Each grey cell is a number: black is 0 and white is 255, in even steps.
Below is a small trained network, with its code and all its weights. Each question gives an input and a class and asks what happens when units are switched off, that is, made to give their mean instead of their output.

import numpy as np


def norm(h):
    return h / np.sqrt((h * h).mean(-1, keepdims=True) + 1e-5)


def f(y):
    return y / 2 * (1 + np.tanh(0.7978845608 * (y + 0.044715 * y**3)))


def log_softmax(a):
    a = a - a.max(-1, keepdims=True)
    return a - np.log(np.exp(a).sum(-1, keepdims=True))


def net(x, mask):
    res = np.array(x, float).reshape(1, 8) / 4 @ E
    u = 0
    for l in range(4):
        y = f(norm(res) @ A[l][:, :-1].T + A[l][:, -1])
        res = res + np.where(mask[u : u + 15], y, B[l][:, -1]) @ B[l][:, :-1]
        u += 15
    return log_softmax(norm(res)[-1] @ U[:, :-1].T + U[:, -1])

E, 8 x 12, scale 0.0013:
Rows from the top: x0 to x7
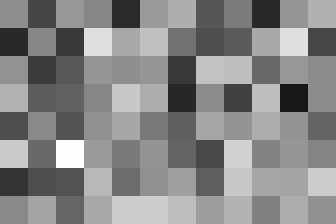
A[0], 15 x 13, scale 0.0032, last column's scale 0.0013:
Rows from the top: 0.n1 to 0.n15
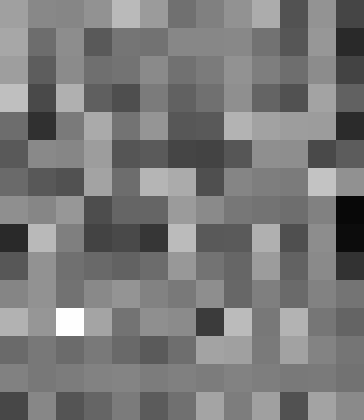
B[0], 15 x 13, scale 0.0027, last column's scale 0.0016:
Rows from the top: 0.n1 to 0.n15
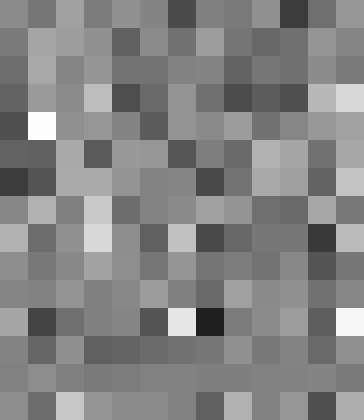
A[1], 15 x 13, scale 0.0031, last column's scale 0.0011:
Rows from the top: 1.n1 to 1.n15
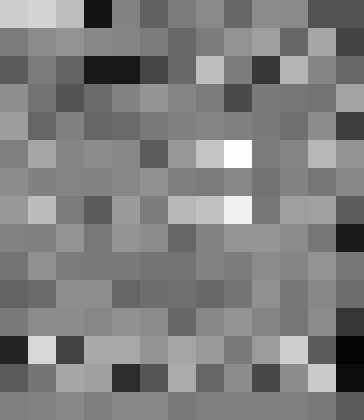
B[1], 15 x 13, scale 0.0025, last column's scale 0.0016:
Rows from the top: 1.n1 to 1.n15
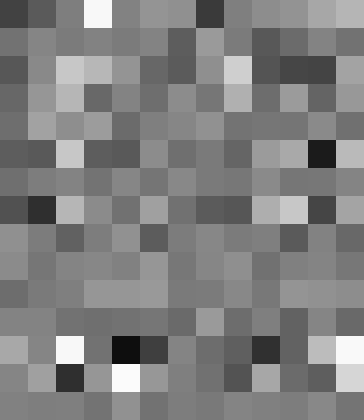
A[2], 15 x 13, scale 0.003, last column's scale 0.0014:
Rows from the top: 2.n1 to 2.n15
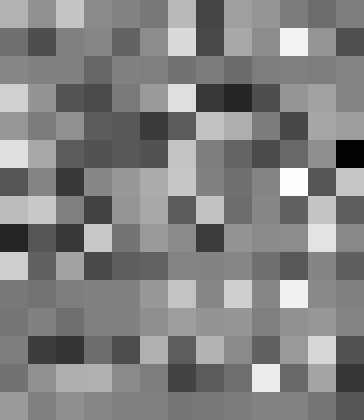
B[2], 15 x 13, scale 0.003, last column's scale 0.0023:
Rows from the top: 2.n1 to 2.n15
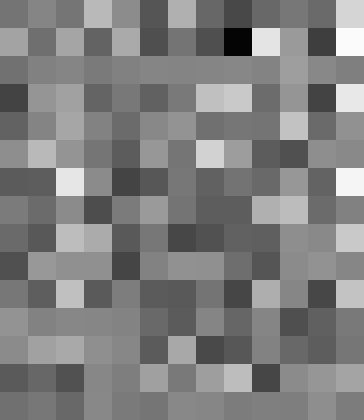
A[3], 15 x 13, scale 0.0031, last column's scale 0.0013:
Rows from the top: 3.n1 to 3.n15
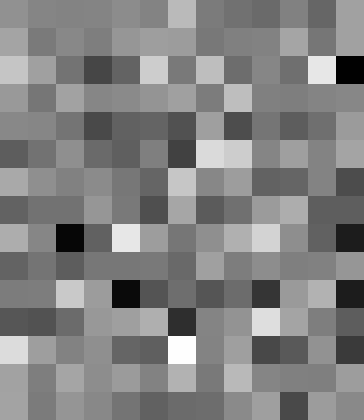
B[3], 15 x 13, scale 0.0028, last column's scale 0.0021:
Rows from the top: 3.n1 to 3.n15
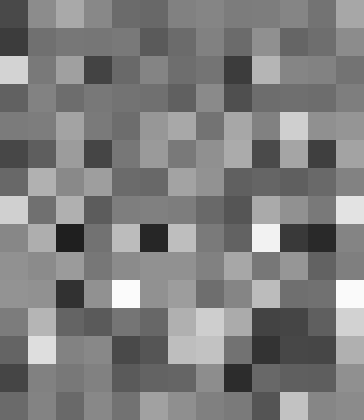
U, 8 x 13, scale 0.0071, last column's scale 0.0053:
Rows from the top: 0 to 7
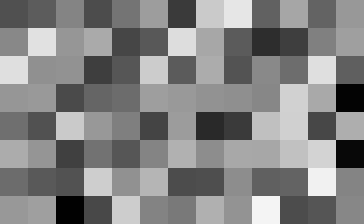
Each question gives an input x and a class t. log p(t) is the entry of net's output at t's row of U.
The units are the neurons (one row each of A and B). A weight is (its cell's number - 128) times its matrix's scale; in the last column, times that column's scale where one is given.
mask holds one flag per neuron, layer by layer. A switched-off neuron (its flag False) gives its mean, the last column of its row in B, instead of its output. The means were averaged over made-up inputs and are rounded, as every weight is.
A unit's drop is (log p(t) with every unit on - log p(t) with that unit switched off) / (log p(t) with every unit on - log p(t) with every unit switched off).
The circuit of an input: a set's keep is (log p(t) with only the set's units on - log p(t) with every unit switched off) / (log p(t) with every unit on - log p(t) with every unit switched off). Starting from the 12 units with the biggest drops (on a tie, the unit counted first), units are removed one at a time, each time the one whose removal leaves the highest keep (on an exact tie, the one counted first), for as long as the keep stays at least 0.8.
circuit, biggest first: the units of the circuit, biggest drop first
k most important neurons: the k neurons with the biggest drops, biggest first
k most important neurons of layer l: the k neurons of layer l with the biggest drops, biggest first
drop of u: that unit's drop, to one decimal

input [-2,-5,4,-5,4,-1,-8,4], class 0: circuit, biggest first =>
0.n9; 2.n2; 3.n6
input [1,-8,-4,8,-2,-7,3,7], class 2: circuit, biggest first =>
0.n12; 3.n3; 2.n8; 2.n2
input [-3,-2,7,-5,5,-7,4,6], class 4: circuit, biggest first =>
1.n8; 2.n2
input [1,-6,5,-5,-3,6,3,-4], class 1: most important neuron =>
0.n4
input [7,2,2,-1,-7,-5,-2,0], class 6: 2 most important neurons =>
0.n12; 1.n3
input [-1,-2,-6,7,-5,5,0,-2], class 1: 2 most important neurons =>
3.n13; 0.n12
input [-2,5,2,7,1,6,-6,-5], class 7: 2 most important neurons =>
3.n9; 1.n13
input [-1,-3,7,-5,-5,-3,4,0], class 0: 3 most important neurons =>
1.n3; 0.n12; 0.n9
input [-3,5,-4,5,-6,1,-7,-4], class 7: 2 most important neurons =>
1.n13; 2.n7
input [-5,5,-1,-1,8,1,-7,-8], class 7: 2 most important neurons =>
3.n9; 2.n9
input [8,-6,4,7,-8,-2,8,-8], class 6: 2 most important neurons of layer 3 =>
3.n11; 3.n12
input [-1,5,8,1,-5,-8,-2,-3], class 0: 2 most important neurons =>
2.n2; 0.n12
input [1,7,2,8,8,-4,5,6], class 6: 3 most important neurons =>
2.n9; 1.n13; 2.n4
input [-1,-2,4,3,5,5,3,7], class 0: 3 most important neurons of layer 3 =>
3.n11; 3.n12; 3.n6
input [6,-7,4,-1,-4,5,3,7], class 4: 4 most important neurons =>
2.n2; 1.n13; 1.n8; 1.n6
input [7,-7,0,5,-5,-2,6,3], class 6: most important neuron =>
0.n7
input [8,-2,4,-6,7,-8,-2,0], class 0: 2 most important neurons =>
1.n3; 0.n12
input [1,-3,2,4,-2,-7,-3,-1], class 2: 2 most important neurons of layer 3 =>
3.n3; 3.n12
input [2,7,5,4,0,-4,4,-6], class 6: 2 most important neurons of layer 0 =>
0.n12; 0.n5
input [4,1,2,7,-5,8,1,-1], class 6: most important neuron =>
1.n13
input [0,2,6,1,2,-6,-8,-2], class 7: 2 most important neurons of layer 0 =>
0.n5; 0.n4
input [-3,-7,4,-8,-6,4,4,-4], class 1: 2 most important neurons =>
0.n4; 3.n13
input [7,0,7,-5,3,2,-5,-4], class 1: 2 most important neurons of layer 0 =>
0.n4; 0.n12
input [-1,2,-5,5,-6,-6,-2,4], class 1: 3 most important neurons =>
2.n2; 1.n14; 0.n9
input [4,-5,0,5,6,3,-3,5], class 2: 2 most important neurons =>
2.n8; 3.n3
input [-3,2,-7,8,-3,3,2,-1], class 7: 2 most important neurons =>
1.n13; 3.n9
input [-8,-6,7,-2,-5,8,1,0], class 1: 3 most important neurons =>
0.n4; 0.n12; 3.n13
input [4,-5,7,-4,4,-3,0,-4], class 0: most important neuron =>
1.n3
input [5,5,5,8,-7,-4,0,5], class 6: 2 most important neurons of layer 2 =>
2.n2; 2.n13
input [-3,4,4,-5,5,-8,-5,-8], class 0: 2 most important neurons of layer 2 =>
2.n2; 2.n1
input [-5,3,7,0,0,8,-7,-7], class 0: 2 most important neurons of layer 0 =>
0.n9; 0.n6
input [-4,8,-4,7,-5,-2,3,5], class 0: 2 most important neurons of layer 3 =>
3.n12; 3.n11
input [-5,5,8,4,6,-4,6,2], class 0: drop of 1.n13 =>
0.2
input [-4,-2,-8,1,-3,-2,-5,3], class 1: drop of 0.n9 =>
0.0
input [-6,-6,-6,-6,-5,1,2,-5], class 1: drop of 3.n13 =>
0.1
